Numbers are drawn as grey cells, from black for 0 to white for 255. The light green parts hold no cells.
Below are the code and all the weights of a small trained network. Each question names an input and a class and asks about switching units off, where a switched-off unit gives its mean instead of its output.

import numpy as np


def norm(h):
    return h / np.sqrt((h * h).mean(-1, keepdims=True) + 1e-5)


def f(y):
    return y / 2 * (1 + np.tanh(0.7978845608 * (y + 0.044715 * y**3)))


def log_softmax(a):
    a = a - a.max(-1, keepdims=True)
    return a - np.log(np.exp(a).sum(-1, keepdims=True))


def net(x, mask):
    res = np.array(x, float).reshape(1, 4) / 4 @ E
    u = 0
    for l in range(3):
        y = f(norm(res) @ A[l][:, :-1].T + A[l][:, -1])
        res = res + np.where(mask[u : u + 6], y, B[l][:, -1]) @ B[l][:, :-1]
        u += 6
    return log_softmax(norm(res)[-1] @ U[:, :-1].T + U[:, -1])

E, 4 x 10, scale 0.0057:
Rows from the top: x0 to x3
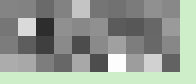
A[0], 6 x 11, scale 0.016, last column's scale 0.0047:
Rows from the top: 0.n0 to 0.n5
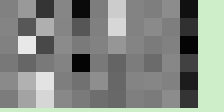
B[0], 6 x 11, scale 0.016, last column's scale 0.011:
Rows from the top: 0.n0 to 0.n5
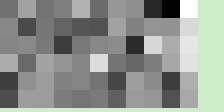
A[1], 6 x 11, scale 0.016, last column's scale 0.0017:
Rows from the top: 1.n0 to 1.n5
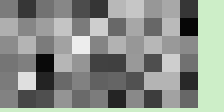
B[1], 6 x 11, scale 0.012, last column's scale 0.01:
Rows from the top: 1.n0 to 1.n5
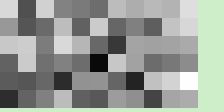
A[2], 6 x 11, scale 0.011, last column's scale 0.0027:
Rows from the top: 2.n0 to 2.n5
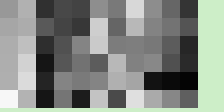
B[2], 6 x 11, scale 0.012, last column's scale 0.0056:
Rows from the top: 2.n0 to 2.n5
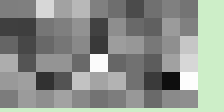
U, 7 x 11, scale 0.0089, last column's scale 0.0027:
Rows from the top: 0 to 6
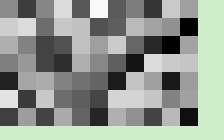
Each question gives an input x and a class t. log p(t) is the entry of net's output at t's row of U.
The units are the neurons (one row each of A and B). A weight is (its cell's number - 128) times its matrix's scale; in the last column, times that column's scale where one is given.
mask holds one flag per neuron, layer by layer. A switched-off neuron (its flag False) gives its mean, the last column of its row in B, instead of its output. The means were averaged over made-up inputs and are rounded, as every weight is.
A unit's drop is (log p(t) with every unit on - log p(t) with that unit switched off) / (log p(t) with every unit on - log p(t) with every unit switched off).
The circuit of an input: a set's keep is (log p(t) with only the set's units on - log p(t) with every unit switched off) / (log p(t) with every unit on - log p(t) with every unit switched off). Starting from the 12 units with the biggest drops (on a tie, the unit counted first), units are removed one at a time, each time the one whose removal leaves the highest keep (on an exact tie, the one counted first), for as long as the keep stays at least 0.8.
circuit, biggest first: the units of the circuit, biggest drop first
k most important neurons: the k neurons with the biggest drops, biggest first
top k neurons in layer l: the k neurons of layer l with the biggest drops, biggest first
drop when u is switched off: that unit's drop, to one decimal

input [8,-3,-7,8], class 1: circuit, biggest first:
[1.n2]
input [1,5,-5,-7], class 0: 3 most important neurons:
[0.n0, 0.n2, 0.n1]
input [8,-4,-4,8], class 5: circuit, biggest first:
[0.n0, 0.n2]
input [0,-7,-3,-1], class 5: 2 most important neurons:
[0.n1, 0.n0]
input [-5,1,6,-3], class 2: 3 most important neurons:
[0.n0, 2.n4, 1.n4]
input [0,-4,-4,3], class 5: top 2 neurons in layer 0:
[0.n1, 0.n0]
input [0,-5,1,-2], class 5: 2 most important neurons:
[0.n1, 1.n0]
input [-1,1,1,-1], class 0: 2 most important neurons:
[0.n3, 1.n1]
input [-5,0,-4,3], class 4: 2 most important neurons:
[0.n4, 0.n5]
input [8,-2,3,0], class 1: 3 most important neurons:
[0.n2, 0.n0, 0.n1]
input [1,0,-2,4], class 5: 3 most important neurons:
[0.n0, 1.n0, 0.n2]
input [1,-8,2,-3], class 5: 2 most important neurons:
[0.n1, 1.n0]
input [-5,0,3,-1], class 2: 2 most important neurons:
[0.n0, 2.n4]
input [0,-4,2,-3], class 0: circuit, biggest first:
[0.n3]
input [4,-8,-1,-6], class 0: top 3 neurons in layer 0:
[0.n0, 0.n2, 0.n1]
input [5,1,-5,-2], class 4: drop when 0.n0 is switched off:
0.3
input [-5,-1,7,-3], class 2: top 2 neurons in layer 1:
[1.n4, 1.n0]
